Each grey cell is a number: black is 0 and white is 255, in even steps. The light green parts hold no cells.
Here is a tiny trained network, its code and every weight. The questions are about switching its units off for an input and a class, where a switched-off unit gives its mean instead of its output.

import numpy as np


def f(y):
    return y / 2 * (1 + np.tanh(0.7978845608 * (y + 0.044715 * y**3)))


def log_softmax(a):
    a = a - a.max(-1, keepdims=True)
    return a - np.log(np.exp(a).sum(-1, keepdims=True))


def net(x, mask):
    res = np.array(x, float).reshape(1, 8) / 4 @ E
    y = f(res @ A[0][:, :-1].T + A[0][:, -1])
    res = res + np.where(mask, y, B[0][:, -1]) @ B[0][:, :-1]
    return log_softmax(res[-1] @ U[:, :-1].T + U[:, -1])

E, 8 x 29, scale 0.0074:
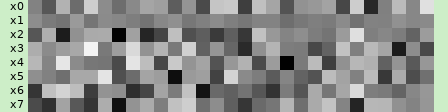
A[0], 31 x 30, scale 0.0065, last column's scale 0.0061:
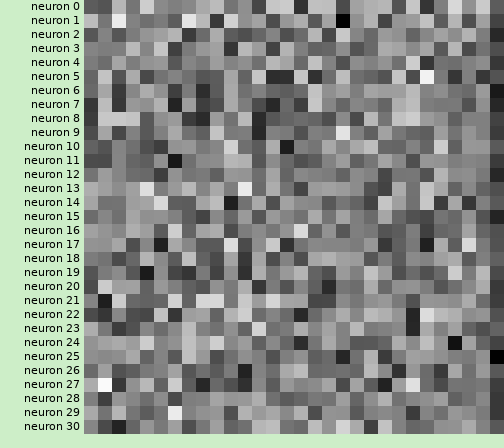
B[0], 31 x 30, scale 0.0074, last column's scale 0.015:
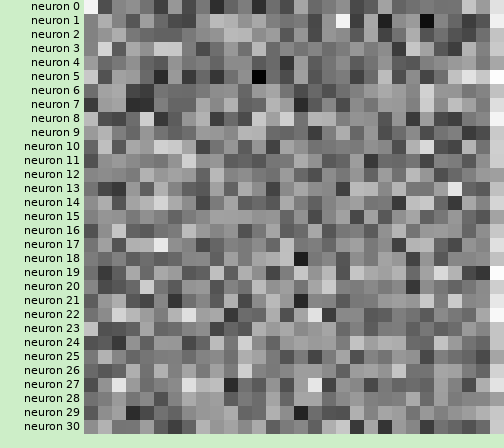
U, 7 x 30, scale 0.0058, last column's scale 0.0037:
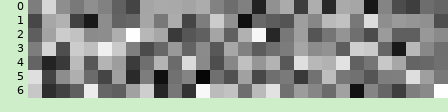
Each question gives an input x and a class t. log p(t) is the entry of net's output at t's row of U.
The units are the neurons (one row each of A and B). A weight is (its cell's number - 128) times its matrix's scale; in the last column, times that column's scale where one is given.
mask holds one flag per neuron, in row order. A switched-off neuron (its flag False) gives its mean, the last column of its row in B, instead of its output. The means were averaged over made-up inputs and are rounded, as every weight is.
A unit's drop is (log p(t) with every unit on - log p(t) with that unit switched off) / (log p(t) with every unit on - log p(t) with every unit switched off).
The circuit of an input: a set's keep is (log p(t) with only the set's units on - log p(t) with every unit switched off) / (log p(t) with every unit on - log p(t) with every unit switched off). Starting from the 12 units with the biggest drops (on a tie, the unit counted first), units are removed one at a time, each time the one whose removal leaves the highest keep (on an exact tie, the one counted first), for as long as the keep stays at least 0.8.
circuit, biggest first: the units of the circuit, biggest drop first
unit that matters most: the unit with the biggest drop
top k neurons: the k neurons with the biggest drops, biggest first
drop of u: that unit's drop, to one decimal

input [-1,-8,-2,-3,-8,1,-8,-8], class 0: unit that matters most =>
neuron 30
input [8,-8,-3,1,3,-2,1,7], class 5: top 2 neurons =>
neuron 0; neuron 27
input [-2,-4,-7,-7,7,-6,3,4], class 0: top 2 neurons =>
neuron 1; neuron 7
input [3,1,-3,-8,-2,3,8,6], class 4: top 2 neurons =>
neuron 19; neuron 23
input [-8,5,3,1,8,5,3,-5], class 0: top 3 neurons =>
neuron 1; neuron 25; neuron 0
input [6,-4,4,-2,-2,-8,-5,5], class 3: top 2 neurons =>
neuron 10; neuron 17
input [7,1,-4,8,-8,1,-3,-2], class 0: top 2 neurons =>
neuron 30; neuron 19
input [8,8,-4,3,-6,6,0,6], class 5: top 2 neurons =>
neuron 0; neuron 1
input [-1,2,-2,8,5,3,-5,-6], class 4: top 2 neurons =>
neuron 13; neuron 24
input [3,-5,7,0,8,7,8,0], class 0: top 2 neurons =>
neuron 1; neuron 25
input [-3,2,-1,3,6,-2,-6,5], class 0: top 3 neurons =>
neuron 1; neuron 8; neuron 20
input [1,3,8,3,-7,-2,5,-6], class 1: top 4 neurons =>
neuron 7; neuron 6; neuron 1; neuron 27
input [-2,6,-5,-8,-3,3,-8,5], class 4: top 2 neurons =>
neuron 19; neuron 8
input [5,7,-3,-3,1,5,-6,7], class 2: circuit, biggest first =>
neuron 22
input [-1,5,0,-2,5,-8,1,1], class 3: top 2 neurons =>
neuron 10; neuron 17
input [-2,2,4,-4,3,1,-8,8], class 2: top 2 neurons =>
neuron 22; neuron 8
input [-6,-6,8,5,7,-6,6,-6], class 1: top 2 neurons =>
neuron 7; neuron 6
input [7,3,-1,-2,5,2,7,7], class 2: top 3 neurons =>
neuron 22; neuron 5; neuron 11
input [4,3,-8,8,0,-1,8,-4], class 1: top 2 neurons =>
neuron 21; neuron 29
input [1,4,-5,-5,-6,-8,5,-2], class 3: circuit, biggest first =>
neuron 17
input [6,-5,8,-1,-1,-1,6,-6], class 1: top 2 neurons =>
neuron 7; neuron 6
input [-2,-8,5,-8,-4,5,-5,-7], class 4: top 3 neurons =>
neuron 19; neuron 26; neuron 22
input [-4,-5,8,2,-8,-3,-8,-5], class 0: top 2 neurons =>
neuron 30; neuron 2
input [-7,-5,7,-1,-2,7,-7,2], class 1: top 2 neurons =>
neuron 7; neuron 18
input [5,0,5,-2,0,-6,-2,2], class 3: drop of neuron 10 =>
1.0
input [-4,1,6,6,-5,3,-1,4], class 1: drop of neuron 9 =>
-0.1
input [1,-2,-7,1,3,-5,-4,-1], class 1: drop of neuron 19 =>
0.0
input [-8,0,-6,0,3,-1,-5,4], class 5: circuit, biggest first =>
neuron 5
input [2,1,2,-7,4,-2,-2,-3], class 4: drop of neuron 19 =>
0.1
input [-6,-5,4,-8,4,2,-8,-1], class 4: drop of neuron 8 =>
0.6
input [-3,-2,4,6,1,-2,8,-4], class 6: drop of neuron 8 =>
1.8
